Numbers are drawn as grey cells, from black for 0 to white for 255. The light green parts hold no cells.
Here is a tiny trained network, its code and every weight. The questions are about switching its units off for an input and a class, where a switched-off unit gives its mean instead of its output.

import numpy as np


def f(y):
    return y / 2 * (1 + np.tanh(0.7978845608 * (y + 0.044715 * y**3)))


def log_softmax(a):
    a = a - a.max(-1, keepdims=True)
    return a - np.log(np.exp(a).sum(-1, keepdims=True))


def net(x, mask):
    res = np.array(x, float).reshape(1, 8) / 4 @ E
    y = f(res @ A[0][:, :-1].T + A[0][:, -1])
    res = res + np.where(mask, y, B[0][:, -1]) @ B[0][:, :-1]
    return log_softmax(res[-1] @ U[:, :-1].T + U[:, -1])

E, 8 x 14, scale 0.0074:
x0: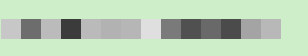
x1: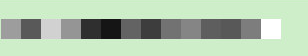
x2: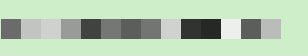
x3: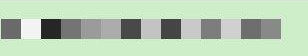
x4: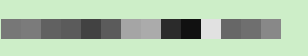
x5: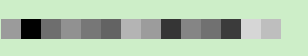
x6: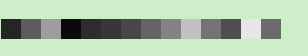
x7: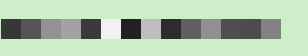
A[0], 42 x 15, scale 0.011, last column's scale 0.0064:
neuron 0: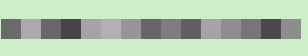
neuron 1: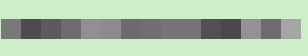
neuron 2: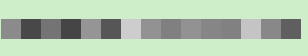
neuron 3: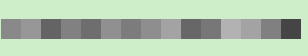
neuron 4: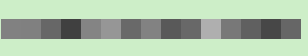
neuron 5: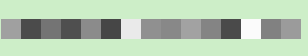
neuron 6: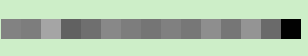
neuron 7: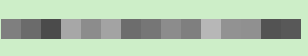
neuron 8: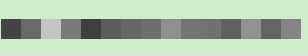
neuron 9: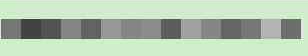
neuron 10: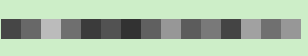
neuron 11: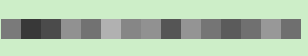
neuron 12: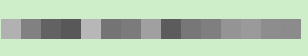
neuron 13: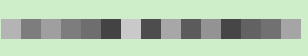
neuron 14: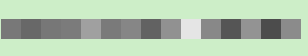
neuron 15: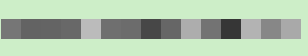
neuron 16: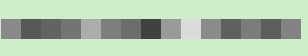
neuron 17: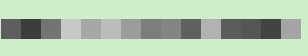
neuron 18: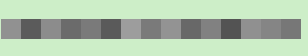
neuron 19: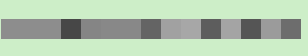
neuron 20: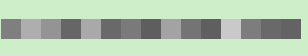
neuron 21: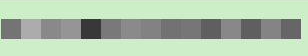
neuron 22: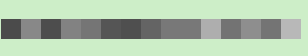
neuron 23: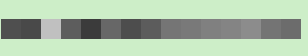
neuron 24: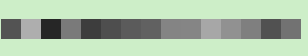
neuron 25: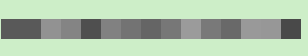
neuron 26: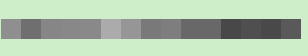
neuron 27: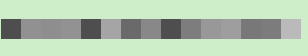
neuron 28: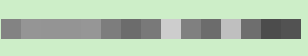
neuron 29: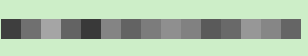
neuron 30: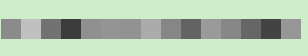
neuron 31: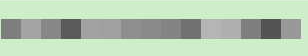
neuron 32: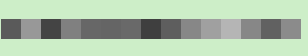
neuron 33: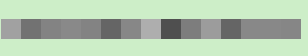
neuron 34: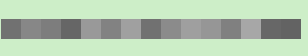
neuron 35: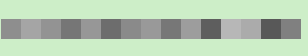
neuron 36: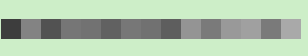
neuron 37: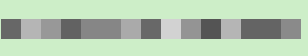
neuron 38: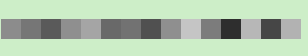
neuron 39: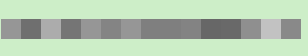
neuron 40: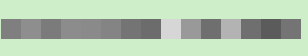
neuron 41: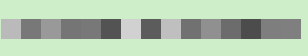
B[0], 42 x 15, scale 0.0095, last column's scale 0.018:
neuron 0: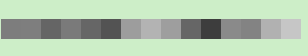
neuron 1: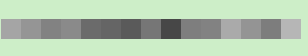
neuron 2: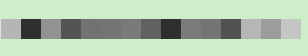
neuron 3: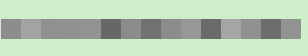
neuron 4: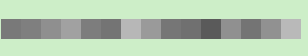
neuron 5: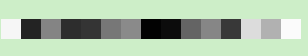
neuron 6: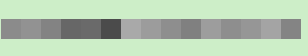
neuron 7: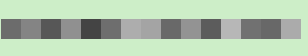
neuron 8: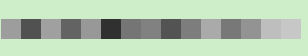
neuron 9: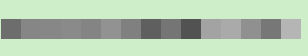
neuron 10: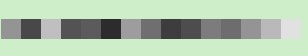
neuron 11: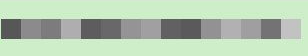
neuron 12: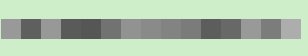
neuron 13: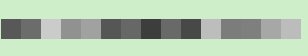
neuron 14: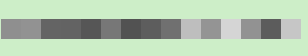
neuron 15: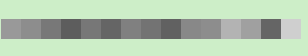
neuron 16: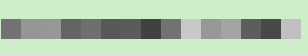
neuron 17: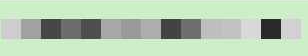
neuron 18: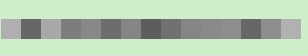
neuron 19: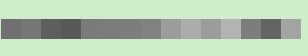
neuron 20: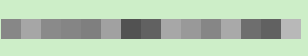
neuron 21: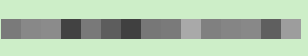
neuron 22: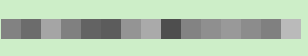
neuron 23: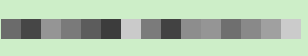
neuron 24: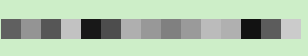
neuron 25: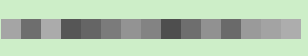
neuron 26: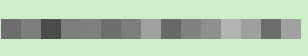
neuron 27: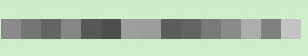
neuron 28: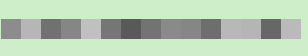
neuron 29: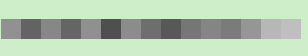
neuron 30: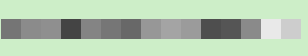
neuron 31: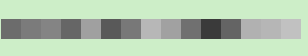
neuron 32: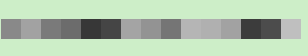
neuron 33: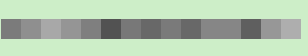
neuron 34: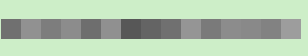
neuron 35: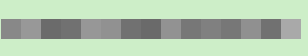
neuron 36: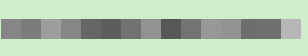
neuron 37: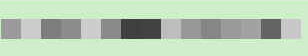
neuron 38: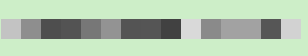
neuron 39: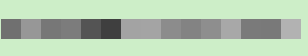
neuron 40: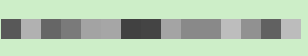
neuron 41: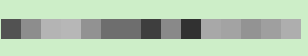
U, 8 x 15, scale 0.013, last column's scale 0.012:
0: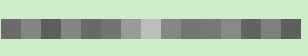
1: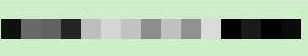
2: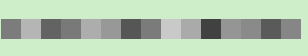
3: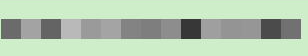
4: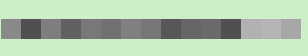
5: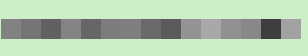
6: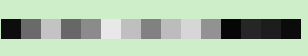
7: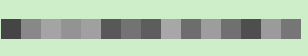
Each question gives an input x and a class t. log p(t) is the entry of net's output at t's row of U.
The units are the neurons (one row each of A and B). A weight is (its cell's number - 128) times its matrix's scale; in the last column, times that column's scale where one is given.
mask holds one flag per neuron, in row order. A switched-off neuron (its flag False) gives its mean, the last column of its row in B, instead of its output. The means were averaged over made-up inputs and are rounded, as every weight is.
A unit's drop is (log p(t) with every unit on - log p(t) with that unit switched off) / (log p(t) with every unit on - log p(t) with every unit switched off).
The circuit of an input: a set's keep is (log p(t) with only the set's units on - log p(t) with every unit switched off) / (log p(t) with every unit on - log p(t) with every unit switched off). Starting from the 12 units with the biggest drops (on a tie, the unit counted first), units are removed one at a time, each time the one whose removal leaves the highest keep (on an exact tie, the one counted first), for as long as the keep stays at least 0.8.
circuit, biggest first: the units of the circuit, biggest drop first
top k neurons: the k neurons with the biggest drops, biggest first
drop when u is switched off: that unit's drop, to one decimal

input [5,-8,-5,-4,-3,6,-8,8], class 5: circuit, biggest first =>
neuron 17
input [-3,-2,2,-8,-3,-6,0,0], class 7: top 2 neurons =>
neuron 13; neuron 41
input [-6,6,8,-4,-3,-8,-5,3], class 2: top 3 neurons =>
neuron 28; neuron 37; neuron 40
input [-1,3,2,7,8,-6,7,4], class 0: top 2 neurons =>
neuron 24; neuron 5
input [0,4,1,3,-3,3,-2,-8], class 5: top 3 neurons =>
neuron 10; neuron 30; neuron 31
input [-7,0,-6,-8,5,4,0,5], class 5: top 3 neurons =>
neuron 17; neuron 30; neuron 31
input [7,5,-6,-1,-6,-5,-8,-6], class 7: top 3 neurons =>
neuron 41; neuron 13; neuron 17
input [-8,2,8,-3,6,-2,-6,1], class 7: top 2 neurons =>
neuron 5; neuron 38
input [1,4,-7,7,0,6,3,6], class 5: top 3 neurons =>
neuron 30; neuron 11; neuron 31
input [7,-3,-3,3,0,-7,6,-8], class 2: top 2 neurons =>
neuron 37; neuron 10
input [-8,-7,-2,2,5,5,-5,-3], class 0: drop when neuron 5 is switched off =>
0.1
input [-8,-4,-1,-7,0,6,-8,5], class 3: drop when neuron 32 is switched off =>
0.1
